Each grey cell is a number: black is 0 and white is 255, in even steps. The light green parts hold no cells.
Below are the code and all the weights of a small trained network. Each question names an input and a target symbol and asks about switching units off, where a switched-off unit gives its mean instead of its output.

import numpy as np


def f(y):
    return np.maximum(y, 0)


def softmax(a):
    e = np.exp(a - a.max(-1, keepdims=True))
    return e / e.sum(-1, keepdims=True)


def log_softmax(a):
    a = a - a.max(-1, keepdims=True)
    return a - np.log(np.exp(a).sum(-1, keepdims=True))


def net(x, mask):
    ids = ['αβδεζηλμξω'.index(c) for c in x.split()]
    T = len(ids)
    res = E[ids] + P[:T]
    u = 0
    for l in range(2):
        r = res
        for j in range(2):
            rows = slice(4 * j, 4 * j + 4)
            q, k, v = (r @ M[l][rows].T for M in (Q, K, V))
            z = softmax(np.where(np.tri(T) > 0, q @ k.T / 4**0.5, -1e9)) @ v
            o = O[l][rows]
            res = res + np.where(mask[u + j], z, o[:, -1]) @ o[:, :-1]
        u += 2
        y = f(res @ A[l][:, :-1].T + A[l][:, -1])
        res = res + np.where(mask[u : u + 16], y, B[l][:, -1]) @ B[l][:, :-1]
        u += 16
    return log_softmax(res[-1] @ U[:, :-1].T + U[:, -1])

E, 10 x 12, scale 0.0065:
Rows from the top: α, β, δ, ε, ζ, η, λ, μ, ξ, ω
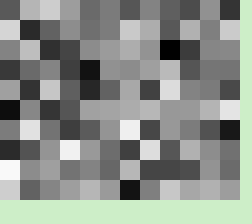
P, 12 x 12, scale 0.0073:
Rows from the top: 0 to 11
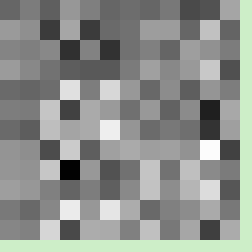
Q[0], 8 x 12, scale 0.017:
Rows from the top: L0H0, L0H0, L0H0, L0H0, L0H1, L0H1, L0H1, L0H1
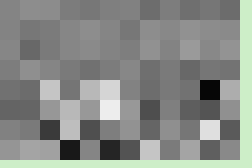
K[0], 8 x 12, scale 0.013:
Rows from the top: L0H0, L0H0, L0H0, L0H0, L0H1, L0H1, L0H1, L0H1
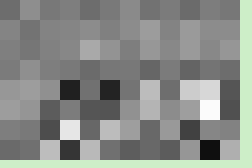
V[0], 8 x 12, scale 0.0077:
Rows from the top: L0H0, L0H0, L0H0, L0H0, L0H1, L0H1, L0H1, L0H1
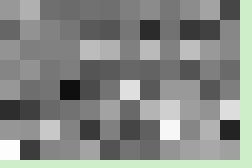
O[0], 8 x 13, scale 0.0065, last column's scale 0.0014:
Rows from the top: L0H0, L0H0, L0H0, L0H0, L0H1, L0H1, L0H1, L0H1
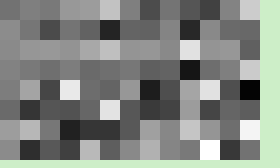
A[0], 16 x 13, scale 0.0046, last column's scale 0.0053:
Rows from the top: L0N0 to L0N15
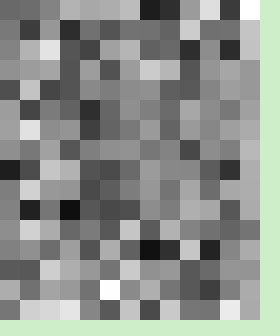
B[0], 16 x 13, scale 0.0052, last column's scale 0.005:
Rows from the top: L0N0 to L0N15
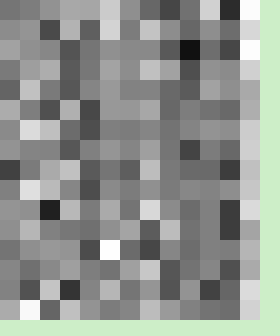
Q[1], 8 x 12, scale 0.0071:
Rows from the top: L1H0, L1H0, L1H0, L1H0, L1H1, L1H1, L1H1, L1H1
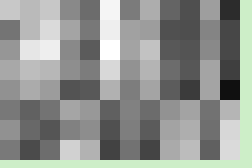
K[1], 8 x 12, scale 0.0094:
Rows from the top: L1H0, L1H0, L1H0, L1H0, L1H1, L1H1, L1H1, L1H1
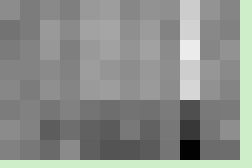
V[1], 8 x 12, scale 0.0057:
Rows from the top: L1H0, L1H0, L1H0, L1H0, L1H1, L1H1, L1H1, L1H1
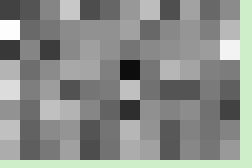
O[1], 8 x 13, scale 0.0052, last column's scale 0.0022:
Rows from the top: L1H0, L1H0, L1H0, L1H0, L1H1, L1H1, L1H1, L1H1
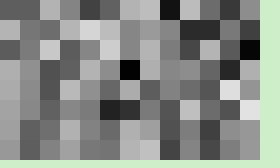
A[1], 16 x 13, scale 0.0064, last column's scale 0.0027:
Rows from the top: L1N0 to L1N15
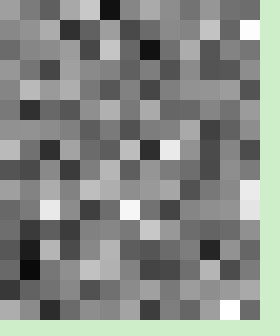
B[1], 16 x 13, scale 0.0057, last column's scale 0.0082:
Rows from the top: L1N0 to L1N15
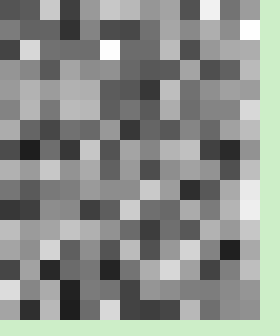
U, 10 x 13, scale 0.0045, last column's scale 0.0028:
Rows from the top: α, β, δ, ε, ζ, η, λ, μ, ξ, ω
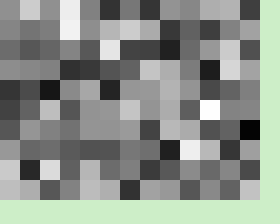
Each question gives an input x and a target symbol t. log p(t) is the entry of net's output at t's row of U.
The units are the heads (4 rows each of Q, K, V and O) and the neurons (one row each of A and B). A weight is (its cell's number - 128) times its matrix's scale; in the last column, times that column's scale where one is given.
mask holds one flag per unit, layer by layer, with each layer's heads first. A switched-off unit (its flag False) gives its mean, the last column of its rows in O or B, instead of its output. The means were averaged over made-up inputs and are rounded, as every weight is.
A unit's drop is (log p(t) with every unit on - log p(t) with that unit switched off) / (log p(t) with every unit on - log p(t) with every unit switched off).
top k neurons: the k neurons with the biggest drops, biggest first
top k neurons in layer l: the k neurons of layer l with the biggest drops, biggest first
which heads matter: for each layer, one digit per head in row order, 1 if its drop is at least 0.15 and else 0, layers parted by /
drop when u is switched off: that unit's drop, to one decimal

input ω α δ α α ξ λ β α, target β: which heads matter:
00 / 11
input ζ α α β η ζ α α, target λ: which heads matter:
01 / 00
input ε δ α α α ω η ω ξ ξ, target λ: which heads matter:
01 / 00
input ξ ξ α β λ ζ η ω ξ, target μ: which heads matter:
01 / 01
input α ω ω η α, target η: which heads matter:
10 / 11
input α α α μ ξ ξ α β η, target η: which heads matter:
01 / 00
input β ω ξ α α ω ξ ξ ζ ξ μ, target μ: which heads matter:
10 / 11
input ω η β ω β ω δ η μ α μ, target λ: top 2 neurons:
(L1N2, L1N13)
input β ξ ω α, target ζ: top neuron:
(L1N13)
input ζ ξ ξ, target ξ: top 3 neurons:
(L1N15, L1N7, L0N8)
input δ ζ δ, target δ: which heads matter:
10 / 11
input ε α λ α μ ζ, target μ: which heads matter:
00 / 11
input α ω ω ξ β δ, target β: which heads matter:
10 / 11
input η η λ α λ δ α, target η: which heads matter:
00 / 11
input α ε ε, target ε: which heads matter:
01 / 10
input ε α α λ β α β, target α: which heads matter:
01 / 00
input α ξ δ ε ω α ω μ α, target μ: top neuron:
(L1N9)
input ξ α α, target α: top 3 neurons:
(L1N4, L0N8, L1N9)
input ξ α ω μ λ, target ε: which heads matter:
01 / 00
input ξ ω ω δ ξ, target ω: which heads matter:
01 / 10
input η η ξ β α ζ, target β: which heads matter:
00 / 11
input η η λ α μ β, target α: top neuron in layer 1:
(L1N4)
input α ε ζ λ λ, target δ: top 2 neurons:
(L1N15, L1N2)
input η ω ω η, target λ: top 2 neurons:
(L1N13, L1N12)
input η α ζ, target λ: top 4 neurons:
(L1N13, L1N12, L0N12, L1N2)
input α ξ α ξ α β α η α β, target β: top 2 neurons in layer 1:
(L1N1, L1N13)
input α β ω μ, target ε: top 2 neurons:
(L0N0, L1N14)
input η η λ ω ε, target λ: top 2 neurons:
(L1N12, L1N13)
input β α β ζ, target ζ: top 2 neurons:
(L1N13, L0N0)
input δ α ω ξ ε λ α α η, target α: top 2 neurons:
(L1N4, L0N15)
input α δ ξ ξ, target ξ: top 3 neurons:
(L1N15, L1N7, L1N13)
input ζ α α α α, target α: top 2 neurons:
(L1N4, L1N9)
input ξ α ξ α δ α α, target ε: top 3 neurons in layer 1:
(L1N11, L1N5, L1N8)
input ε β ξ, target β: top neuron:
(L1N1)
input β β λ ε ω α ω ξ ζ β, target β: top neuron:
(L1N1)
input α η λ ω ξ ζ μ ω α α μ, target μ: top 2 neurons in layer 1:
(L1N9, L1N2)
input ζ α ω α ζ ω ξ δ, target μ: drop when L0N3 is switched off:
0.1
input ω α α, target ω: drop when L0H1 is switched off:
0.2
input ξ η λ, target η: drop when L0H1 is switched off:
0.2
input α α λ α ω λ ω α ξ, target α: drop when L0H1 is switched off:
1.6
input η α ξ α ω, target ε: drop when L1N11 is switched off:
0.1
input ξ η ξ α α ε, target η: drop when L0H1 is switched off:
0.2
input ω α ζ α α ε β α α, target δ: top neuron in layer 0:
(L0N12)
